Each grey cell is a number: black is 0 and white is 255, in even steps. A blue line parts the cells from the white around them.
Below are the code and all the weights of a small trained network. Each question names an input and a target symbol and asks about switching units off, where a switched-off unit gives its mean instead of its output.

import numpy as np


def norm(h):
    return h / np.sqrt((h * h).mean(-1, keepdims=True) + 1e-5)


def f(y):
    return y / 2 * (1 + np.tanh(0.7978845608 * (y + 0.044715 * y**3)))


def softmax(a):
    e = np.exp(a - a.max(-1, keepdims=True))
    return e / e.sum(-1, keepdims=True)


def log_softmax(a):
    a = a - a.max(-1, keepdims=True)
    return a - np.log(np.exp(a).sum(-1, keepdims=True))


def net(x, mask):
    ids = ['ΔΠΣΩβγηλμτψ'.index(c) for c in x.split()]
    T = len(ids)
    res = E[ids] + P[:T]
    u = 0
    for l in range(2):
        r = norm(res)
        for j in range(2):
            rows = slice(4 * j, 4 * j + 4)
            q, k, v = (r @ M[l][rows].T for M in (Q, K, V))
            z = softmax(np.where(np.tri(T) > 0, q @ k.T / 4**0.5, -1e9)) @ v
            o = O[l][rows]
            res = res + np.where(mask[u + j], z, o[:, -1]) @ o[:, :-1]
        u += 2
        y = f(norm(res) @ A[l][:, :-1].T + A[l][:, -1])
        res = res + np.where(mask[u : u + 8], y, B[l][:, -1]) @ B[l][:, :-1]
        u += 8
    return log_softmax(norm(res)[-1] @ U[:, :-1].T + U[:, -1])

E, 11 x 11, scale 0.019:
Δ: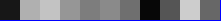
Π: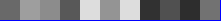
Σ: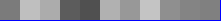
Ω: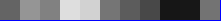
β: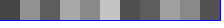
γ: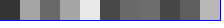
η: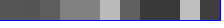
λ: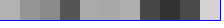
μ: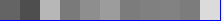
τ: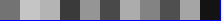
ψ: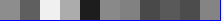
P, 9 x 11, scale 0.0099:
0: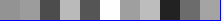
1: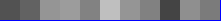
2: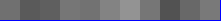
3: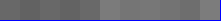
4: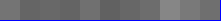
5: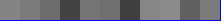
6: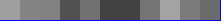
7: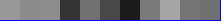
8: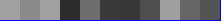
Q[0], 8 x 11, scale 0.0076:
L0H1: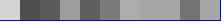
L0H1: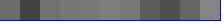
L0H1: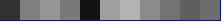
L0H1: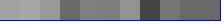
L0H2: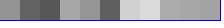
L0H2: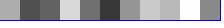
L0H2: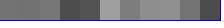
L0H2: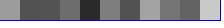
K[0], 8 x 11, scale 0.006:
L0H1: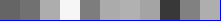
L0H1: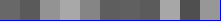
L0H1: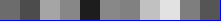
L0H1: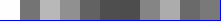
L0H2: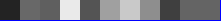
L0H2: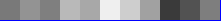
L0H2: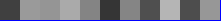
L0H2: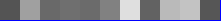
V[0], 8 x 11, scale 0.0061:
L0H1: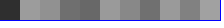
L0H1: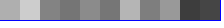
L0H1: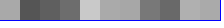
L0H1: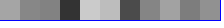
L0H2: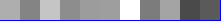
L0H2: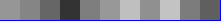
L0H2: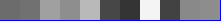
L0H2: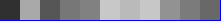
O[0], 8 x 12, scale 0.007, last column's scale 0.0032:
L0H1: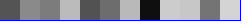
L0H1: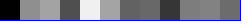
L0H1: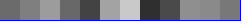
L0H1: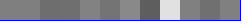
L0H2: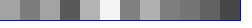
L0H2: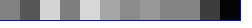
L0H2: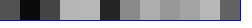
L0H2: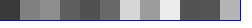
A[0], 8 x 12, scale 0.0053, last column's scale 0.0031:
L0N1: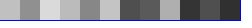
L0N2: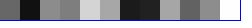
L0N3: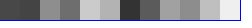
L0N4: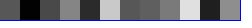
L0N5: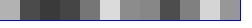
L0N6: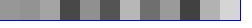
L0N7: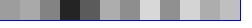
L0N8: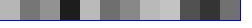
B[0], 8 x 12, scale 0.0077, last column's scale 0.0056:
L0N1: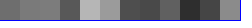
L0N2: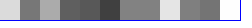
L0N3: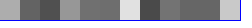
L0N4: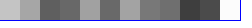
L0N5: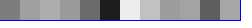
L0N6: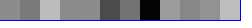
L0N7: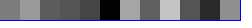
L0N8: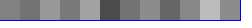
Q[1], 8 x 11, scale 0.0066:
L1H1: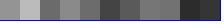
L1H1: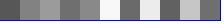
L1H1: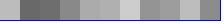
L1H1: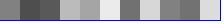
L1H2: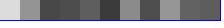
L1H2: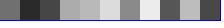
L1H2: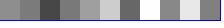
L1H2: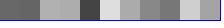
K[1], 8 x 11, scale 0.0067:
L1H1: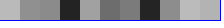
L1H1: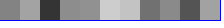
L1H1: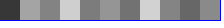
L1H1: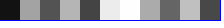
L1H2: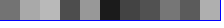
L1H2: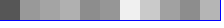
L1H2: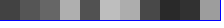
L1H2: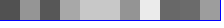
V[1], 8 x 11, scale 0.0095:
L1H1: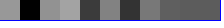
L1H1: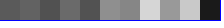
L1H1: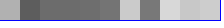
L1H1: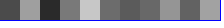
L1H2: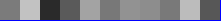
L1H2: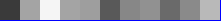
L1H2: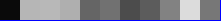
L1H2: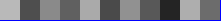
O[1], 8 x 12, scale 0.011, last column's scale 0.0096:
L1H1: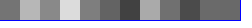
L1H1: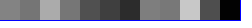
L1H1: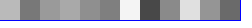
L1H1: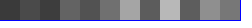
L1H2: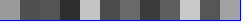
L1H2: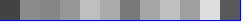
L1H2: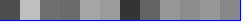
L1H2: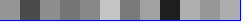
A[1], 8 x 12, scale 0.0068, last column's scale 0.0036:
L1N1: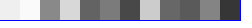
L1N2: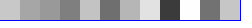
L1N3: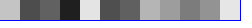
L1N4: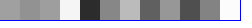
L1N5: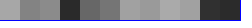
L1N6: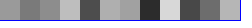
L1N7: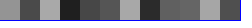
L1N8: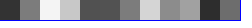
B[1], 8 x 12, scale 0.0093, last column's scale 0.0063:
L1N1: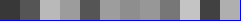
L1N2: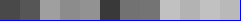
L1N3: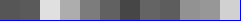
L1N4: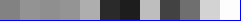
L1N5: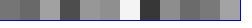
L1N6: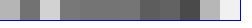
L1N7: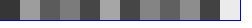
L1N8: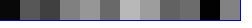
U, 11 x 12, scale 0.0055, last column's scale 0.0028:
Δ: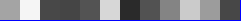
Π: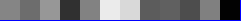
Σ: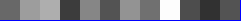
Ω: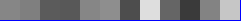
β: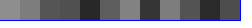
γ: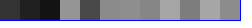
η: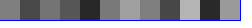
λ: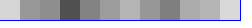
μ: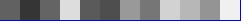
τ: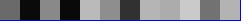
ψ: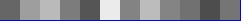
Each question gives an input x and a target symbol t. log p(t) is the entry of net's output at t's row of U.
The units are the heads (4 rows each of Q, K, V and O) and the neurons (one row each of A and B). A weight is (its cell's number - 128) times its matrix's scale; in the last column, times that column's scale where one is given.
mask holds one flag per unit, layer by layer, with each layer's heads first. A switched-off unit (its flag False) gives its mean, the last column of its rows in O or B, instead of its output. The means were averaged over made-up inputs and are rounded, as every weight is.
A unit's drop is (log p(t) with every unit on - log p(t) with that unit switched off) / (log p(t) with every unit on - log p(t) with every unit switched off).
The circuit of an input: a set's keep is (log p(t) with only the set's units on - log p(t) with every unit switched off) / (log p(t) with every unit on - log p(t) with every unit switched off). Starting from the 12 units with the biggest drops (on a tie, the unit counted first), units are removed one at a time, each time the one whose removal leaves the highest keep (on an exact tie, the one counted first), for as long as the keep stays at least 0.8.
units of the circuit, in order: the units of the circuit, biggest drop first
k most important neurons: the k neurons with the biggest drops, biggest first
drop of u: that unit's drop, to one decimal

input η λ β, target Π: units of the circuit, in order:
(L1H1)
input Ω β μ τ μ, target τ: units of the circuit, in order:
(L1H2, L0N3, L0H1, L1H1)
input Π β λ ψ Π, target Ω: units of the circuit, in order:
(L1H1, L0H1)
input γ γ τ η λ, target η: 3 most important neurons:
(L0N2, L0N4, L1N7)
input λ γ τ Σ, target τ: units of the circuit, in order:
(L1H2, L0H1)
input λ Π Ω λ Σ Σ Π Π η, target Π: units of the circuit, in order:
(L0N6, L1H1)
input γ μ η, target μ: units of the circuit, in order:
(L1H1, L0H2)
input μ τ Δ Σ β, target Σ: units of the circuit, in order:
(L0H2, L0N2)
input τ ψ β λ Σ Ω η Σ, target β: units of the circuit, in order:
(L1H2, L0N7)
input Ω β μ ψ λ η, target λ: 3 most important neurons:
(L0N6, L0N4, L0N5)
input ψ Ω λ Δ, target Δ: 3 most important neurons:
(L0N5, L0N4, L1N5)
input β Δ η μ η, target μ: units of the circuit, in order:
(L1H1, L1N2)
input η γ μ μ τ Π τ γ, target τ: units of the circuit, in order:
(L1H2, L0H2)
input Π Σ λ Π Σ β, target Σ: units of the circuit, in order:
(L0H2)
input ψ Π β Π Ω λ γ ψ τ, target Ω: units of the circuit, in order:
(L1H1, L0H1, L0H2)
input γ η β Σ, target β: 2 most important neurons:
(L0N4, L0N2)
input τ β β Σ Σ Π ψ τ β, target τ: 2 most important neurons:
(L0N8, L0N7)
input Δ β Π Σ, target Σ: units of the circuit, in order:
(L1H2, L0H1)
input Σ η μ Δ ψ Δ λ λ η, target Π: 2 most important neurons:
(L0N6, L0N4)
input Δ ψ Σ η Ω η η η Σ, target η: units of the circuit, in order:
(L1H2)
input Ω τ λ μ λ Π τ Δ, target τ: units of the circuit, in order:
(L1H2, L0H1)
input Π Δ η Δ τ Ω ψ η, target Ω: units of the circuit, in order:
(L1H1, L0H1)
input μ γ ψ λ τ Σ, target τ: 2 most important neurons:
(L0N7, L0N5)
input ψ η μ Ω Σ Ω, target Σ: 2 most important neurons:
(L0N7, L0N2)
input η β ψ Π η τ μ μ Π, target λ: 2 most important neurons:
(L0N2, L0N6)
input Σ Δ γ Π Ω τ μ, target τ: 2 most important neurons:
(L0N3, L0N4)
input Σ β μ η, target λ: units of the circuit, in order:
(L1H1)
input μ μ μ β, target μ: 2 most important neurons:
(L0N6, L1N2)
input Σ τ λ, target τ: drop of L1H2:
0.4
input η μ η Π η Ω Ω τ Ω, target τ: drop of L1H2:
0.4
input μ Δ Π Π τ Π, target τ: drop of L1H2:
0.4
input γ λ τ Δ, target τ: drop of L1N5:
0.0
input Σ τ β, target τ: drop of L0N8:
0.2
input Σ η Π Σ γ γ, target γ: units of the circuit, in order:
(L1H1)
